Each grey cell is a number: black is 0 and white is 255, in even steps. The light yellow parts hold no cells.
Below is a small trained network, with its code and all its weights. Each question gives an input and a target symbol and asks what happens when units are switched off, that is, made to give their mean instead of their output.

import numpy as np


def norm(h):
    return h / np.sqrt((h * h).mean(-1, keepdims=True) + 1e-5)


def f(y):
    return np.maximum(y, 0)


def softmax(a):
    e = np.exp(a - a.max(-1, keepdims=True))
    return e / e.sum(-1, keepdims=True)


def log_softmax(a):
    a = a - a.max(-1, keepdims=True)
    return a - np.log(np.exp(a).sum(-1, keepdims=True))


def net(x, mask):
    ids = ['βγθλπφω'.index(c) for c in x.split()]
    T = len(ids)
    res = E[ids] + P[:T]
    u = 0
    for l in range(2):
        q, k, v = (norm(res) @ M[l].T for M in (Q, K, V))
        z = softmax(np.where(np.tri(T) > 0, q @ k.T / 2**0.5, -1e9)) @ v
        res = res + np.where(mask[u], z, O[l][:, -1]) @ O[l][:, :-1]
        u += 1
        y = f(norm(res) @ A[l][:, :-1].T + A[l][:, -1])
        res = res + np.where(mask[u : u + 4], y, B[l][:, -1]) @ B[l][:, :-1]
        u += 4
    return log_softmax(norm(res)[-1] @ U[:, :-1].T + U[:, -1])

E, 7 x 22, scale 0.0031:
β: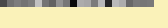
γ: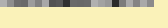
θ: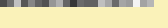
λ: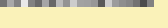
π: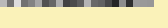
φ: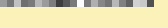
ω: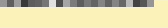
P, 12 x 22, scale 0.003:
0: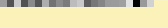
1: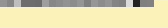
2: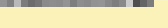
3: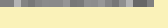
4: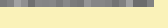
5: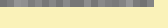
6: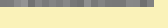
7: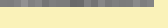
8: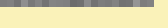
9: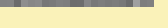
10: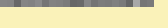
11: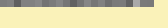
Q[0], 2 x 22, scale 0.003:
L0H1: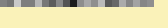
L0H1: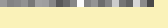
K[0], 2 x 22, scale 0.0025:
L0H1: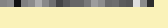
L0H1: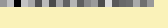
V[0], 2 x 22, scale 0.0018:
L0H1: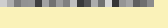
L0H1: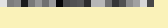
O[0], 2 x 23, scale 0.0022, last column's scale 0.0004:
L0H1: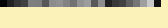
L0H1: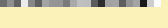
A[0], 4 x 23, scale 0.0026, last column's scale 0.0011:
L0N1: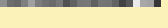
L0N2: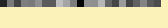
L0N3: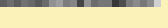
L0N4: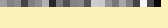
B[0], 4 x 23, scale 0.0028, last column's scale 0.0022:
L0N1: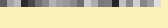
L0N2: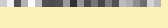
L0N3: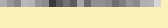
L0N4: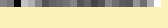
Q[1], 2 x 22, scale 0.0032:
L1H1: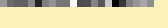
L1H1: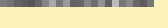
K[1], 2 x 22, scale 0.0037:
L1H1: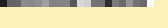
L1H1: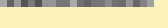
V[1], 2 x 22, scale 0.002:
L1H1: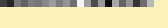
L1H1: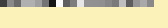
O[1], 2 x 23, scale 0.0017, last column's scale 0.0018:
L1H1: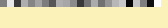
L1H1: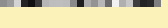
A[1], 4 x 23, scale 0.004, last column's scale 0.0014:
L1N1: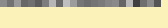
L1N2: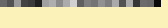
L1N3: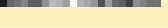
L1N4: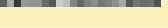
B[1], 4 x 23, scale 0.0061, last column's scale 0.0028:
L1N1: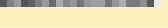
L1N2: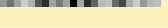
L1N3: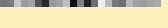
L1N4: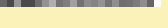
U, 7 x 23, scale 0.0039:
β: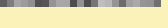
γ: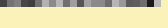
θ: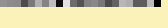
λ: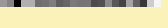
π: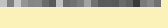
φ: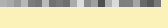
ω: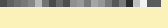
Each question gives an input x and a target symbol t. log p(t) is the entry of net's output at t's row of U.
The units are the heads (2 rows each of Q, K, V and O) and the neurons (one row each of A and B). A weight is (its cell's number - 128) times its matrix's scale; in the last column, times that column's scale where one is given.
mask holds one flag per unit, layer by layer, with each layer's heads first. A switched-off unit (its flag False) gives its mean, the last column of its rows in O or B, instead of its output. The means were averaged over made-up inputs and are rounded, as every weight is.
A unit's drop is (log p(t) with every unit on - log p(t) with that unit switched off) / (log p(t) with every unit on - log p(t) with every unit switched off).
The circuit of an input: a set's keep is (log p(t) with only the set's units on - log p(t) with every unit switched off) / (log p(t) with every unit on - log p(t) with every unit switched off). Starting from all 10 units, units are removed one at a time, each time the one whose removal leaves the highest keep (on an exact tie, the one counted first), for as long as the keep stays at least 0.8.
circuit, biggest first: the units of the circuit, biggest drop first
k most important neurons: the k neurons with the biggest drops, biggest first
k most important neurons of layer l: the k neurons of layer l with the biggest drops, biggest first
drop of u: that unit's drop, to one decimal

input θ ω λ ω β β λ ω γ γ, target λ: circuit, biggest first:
(L0N4)
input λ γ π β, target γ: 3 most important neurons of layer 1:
(L1N4 L1N2 L1N3)
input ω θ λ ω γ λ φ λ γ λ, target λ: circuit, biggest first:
(L0N2 L0H1)
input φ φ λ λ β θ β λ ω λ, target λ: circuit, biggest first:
(L0N2 L0H1 L0N4)
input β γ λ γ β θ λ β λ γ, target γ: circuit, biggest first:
(L1H1 L1N2)
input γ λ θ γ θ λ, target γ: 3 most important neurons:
(L0N2 L1N4 L1N2)
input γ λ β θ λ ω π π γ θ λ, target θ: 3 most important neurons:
(L0N2 L1N4 L1N2)
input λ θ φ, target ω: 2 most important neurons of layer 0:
(L0N4 L0N2)
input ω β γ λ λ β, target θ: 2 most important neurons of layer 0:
(L0N2 L0N4)
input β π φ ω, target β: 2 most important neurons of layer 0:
(L0N4 L0N2)
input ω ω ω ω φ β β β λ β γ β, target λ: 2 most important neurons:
(L1N1 L1N4)
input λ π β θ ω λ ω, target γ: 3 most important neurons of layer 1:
(L1N1 L1N2 L1N3)
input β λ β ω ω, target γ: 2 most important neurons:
(L1N1 L0N1)
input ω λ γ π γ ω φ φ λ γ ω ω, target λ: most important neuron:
(L1N4)
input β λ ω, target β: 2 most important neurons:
(L1N2 L1N1)
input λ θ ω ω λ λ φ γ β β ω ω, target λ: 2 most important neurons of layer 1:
(L1N1 L1N4)
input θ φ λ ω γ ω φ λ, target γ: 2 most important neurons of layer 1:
(L1N4 L1N2)
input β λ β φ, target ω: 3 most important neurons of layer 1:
(L1N2 L1N3 L1N4)
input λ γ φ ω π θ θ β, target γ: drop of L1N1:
-0.1
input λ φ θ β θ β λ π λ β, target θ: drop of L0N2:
0.3
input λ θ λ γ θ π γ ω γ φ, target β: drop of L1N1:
0.0
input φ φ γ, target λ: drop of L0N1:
0.1
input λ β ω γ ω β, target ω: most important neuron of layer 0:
(L0N4)
